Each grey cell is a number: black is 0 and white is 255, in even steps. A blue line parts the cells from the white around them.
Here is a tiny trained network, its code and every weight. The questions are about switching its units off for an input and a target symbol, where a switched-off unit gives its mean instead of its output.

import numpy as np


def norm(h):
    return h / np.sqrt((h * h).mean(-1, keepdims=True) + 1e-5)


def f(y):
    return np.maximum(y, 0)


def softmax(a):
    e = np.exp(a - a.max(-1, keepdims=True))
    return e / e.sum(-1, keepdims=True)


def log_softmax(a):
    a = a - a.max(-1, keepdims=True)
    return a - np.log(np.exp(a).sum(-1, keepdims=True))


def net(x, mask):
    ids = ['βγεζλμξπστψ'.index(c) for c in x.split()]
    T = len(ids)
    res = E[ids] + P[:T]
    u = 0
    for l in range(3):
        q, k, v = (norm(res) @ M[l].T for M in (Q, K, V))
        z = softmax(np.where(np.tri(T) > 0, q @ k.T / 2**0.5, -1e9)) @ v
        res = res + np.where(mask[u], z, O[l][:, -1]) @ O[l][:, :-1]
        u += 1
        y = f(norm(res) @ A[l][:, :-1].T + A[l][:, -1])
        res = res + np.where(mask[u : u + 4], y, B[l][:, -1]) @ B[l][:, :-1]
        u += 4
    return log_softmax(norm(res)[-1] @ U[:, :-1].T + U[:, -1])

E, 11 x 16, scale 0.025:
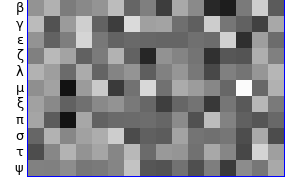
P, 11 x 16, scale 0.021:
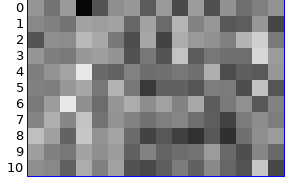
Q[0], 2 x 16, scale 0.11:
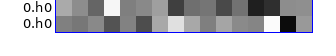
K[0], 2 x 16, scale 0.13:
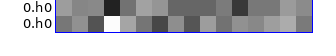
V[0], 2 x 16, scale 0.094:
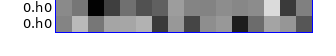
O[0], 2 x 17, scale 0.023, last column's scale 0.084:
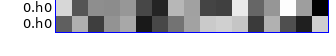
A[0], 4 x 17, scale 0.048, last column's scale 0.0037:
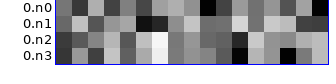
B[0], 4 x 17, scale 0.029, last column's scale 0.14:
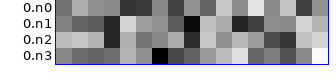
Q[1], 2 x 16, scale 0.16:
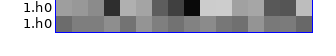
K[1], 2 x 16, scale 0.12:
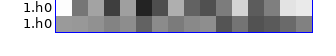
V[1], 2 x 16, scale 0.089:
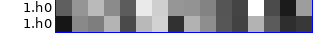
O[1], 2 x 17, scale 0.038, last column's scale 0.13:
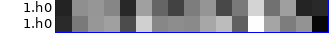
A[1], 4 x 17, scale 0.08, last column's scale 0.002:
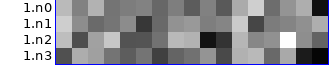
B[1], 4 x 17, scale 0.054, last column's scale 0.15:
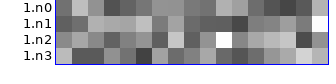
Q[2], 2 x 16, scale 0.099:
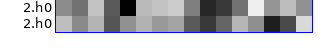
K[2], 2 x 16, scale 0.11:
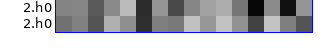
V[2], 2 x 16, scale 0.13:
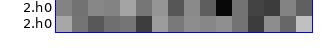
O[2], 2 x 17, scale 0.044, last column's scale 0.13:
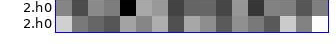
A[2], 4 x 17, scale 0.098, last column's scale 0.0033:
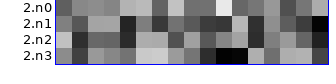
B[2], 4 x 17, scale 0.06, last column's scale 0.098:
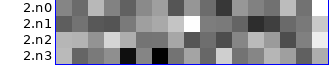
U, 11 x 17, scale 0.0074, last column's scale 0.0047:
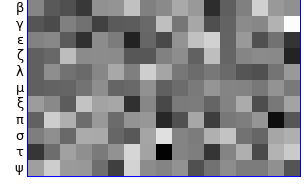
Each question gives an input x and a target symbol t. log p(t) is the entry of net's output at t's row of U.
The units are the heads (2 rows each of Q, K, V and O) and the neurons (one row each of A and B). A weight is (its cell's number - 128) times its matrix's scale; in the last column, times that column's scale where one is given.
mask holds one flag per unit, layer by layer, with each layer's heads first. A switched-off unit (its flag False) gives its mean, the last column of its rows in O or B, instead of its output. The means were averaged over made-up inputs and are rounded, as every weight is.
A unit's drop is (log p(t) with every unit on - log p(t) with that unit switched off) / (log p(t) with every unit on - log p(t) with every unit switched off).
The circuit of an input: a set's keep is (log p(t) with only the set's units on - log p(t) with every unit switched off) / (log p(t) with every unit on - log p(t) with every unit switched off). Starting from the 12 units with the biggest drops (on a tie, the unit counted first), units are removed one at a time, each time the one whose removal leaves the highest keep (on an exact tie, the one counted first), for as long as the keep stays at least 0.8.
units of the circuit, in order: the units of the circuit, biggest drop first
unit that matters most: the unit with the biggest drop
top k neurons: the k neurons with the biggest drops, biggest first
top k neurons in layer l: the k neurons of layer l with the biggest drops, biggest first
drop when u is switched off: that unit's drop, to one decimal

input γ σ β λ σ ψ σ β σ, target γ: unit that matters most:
0.h0
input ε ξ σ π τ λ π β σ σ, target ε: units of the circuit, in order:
0.h0, 0.n3, 1.h0, 1.n1
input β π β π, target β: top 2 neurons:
2.n2, 0.n1
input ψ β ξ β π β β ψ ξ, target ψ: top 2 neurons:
1.n3, 1.n1
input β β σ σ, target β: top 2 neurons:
2.n2, 0.n1
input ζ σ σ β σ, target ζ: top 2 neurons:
0.n3, 2.n0
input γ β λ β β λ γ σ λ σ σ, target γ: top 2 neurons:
2.n3, 1.n3
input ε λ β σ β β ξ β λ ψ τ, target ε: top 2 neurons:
1.n1, 0.n3
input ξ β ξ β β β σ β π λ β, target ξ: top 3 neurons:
2.n2, 1.n1, 0.n2
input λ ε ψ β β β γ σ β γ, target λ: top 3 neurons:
2.n1, 1.n3, 1.n1
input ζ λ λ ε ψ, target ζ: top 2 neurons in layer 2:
2.n0, 2.n2
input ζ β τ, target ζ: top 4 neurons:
0.n3, 2.n0, 1.n3, 0.n1
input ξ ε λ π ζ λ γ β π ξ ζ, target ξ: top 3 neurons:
2.n2, 1.n1, 0.n2
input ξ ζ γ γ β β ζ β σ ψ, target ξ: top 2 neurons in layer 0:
0.n2, 0.n3
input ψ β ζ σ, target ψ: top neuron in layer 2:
2.n2
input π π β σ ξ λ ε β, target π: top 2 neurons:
1.n2, 0.n3
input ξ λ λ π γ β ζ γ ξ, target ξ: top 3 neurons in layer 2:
2.n2, 2.n3, 2.n0
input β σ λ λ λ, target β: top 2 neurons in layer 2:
2.n2, 2.n0
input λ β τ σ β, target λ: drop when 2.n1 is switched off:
0.9
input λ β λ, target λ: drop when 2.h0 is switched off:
0.8
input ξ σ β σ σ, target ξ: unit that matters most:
2.h0
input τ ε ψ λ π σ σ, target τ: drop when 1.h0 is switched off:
0.4
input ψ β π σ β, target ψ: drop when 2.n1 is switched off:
0.0
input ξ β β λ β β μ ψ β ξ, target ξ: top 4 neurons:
2.n2, 1.n1, 0.n2, 2.n3
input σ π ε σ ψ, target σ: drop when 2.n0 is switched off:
0.1
